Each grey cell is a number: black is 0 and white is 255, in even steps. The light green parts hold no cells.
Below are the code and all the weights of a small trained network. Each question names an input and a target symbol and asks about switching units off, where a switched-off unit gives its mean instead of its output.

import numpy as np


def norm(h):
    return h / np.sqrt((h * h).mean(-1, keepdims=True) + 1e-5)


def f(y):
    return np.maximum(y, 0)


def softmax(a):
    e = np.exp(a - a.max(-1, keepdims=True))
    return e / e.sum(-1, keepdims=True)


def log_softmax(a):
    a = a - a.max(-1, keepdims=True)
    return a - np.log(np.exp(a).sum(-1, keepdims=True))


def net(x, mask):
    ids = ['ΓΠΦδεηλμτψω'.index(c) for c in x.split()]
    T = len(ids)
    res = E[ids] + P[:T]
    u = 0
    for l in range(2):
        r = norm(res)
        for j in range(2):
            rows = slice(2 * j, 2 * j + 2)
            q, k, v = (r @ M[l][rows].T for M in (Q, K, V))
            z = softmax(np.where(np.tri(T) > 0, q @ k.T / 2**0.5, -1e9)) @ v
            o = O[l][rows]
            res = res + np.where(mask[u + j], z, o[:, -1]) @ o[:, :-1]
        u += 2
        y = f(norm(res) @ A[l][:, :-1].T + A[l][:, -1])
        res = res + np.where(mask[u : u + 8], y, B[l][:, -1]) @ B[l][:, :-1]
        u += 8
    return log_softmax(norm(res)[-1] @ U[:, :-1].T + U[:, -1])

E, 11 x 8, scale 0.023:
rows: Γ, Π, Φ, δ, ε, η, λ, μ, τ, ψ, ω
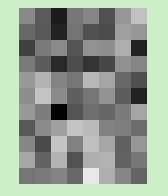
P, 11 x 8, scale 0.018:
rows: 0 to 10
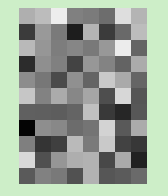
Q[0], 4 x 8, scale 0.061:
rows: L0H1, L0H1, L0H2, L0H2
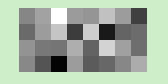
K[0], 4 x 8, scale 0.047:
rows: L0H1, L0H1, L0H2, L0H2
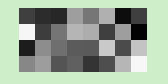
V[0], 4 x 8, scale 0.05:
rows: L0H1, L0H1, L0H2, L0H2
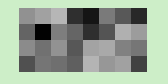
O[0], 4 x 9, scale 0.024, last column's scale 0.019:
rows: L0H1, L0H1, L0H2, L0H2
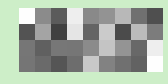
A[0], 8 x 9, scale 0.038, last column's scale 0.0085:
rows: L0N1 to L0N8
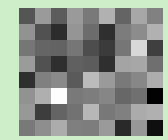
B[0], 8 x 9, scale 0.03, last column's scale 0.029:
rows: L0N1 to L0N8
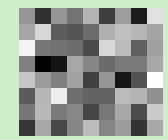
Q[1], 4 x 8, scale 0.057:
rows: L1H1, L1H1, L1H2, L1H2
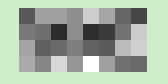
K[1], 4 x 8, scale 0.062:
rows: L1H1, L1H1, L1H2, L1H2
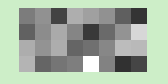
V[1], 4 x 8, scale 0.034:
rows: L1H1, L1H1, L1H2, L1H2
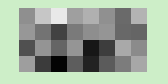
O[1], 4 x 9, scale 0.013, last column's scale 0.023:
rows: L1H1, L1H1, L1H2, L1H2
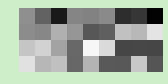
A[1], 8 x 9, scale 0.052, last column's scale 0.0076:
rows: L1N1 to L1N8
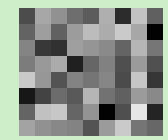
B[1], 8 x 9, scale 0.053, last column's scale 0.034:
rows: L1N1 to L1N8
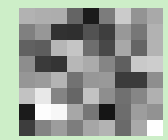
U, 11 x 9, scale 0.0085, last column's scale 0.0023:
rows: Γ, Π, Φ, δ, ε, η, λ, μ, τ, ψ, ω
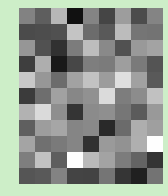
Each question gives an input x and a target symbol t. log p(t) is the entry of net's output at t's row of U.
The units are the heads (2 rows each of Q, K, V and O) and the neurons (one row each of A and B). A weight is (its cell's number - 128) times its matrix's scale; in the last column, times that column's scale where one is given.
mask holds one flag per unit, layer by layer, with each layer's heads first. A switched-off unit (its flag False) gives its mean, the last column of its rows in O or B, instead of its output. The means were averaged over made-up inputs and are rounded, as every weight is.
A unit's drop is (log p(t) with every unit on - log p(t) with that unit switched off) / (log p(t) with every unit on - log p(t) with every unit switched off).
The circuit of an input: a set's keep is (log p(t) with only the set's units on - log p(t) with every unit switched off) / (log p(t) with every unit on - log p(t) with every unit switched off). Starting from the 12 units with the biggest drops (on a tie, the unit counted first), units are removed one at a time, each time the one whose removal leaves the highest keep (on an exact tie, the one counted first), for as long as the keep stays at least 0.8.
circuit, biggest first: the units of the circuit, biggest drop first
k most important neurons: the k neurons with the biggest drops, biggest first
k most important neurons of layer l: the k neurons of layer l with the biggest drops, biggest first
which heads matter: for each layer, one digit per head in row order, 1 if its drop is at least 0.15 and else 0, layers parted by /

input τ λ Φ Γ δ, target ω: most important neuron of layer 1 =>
[L1N4]
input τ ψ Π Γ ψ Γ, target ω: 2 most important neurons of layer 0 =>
[L0N6, L0N4]
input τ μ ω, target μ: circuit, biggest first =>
[L0H1, L1N7, L1N4, L0N6]
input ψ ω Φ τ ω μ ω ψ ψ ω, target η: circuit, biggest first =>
[L1N8, L0N1]
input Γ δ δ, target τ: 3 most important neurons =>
[L0N3, L1N1, L1N4]
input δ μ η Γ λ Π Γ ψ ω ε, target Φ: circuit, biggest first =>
[L0H1, L1N4, L0N1]
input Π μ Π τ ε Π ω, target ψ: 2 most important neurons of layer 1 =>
[L1N6, L1N3]
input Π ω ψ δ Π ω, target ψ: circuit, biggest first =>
[L0H1, L0N1, L1N6]
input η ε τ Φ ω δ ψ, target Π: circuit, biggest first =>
[L0H1, L1N3, L0N5, L1N2]
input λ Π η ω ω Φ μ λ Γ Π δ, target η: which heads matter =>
01 / 00
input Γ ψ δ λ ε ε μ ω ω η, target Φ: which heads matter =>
11 / 00
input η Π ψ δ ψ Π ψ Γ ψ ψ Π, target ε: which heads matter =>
10 / 00
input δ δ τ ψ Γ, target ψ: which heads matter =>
11 / 01
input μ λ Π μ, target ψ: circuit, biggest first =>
[L0N1, L0H1, L1N6]
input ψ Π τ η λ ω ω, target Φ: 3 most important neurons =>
[L1N4, L0N5, L0N1]
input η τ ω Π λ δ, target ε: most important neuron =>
[L0N5]
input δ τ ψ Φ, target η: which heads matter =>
11 / 00
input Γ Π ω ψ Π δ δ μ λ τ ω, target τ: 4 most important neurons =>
[L0N5, L1N1, L0N1, L1N4]
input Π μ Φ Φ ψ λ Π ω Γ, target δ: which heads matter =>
11 / 11
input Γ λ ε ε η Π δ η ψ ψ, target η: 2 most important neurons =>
[L1N8, L0N1]
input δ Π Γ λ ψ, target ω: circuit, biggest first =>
[L0N5, L0H1, L0N1]
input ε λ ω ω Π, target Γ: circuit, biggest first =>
[L0H1]
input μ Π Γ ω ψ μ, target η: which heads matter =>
01 / 00
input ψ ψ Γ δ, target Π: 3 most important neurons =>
[L0N4, L0N5, L1N3]
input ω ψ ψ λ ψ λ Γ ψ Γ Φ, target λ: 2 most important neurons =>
[L1N6, L1N1]
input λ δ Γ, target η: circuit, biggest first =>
[L0H2, L0N3, L1N8]
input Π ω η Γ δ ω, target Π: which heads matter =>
10 / 00
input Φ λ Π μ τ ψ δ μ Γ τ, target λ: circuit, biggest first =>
[L1N6, L0H1]
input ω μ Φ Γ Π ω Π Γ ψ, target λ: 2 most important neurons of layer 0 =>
[L0N8, L0N1]
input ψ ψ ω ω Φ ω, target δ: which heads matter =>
10 / 00
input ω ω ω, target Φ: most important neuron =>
[L1N4]
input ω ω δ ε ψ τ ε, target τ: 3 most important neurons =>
[L0N5, L1N1, L0N1]
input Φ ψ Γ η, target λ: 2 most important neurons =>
[L1N6, L1N1]
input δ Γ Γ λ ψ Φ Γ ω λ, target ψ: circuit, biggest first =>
[L0H1]
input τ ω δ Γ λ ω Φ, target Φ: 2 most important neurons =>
[L1N4, L0N5]
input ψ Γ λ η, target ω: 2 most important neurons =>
[L0N5, L0N1]
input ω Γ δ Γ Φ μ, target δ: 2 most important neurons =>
[L0N5, L1N2]
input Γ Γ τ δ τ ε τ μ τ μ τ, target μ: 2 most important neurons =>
[L1N7, L1N4]
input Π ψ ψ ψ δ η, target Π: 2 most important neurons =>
[L1N3, L0N1]
